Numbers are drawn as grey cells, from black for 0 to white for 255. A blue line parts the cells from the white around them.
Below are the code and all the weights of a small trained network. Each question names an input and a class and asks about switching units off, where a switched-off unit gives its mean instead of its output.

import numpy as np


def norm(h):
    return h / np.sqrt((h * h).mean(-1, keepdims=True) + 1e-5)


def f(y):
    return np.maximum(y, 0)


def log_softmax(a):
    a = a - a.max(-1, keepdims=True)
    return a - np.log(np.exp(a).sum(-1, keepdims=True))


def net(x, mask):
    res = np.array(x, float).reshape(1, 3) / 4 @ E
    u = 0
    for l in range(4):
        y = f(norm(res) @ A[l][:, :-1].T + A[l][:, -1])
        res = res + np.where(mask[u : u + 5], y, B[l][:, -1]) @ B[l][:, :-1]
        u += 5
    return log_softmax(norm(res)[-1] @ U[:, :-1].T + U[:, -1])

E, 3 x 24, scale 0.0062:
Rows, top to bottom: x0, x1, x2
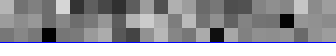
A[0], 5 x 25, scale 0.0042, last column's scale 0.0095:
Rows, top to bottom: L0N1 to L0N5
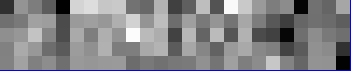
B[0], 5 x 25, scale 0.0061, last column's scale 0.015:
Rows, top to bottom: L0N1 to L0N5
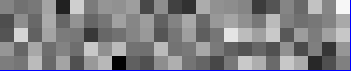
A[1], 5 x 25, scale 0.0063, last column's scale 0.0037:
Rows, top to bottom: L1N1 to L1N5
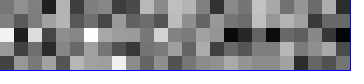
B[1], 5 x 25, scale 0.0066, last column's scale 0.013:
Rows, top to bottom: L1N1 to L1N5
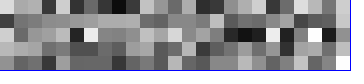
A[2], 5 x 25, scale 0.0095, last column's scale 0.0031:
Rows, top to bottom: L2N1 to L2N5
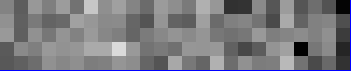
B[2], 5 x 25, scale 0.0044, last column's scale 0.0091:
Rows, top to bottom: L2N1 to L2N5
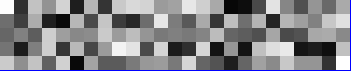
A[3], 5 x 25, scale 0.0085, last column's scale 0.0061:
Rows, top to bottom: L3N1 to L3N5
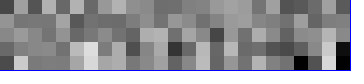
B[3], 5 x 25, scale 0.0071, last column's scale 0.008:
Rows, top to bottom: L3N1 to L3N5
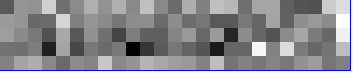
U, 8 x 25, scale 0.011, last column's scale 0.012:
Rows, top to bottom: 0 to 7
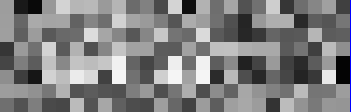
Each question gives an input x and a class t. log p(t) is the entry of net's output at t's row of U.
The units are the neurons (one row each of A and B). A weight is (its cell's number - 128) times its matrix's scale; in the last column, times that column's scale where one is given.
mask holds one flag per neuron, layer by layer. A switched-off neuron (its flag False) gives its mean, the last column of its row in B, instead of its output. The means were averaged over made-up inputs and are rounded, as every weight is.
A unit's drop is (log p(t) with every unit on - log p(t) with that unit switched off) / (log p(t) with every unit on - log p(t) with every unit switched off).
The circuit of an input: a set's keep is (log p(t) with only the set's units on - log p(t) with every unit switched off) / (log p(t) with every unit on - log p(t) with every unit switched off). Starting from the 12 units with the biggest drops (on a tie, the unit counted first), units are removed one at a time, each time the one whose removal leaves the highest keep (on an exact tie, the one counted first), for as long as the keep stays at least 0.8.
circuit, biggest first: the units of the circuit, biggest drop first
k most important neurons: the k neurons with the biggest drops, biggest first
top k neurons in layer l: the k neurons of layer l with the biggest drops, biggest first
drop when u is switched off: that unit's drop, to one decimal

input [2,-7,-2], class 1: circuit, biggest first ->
L0N1, L1N2, L1N1
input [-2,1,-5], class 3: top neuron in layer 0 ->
L0N3
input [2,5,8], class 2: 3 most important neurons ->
L0N3, L1N3, L0N4
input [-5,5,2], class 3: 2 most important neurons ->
L0N3, L0N2
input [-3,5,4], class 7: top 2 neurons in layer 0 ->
L0N4, L0N1
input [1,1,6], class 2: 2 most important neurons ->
L0N3, L1N3
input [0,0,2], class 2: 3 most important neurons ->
L0N3, L1N3, L0N2
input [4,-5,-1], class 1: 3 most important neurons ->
L0N1, L1N2, L1N5
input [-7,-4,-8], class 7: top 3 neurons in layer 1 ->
L1N5, L1N4, L1N1
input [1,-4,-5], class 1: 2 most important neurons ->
L0N1, L1N2
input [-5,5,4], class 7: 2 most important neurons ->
L0N1, L0N4
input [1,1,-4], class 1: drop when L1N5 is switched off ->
0.8
